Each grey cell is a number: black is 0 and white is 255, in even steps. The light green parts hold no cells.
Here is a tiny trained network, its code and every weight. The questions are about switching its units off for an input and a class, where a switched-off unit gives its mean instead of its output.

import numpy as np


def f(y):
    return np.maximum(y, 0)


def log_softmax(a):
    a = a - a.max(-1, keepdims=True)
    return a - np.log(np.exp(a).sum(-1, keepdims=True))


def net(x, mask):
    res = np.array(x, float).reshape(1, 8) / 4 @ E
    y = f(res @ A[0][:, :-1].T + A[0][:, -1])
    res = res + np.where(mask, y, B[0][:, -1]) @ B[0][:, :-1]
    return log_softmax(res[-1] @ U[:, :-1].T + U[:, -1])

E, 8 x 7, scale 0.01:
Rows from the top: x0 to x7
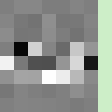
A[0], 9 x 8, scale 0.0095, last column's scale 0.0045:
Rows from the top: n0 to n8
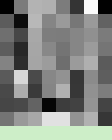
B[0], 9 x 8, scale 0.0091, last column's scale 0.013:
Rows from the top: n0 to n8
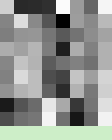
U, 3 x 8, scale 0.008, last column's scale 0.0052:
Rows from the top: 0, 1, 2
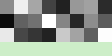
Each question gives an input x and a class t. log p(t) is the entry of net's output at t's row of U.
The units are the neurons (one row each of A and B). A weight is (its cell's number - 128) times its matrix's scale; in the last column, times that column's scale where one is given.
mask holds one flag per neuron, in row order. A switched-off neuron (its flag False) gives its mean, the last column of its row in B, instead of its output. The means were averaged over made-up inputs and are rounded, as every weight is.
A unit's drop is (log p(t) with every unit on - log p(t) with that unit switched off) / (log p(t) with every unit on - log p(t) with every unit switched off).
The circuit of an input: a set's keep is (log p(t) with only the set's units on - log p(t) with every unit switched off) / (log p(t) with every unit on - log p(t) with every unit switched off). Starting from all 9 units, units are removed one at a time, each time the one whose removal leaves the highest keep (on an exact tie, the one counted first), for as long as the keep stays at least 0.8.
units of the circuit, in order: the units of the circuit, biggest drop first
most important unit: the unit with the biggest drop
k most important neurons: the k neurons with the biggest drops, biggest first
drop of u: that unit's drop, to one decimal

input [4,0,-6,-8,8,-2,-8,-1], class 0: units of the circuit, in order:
[n0]
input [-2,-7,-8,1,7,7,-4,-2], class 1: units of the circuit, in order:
[n0 n8]
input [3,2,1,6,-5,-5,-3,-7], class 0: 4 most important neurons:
[n1 n3 n8 n4]
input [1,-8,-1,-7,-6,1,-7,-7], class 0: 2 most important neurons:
[n5 n6]
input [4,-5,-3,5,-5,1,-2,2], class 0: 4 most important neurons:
[n1 n3 n4 n2]
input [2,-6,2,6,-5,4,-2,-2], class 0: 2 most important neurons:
[n1 n3]
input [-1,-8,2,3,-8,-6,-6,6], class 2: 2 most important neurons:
[n0 n8]
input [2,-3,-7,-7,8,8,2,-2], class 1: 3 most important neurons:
[n0 n8 n1]
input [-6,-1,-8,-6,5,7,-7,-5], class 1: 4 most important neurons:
[n8 n0 n1 n3]
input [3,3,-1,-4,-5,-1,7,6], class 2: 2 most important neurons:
[n0 n1]
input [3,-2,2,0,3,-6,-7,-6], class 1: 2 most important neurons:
[n7 n0]
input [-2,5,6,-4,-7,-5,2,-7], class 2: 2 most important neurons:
[n0 n8]
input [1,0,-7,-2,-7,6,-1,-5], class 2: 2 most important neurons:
[n0 n7]
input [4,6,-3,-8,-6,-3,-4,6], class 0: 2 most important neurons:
[n5 n6]
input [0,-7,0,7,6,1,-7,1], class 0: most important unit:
n0
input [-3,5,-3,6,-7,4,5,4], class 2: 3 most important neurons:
[n0 n5 n6]
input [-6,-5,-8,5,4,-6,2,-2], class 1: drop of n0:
0.3
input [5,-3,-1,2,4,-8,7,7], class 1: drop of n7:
0.5
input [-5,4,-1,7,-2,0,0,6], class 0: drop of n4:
0.0
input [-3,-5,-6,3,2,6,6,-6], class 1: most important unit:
n8
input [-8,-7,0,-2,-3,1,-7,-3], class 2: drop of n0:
0.2
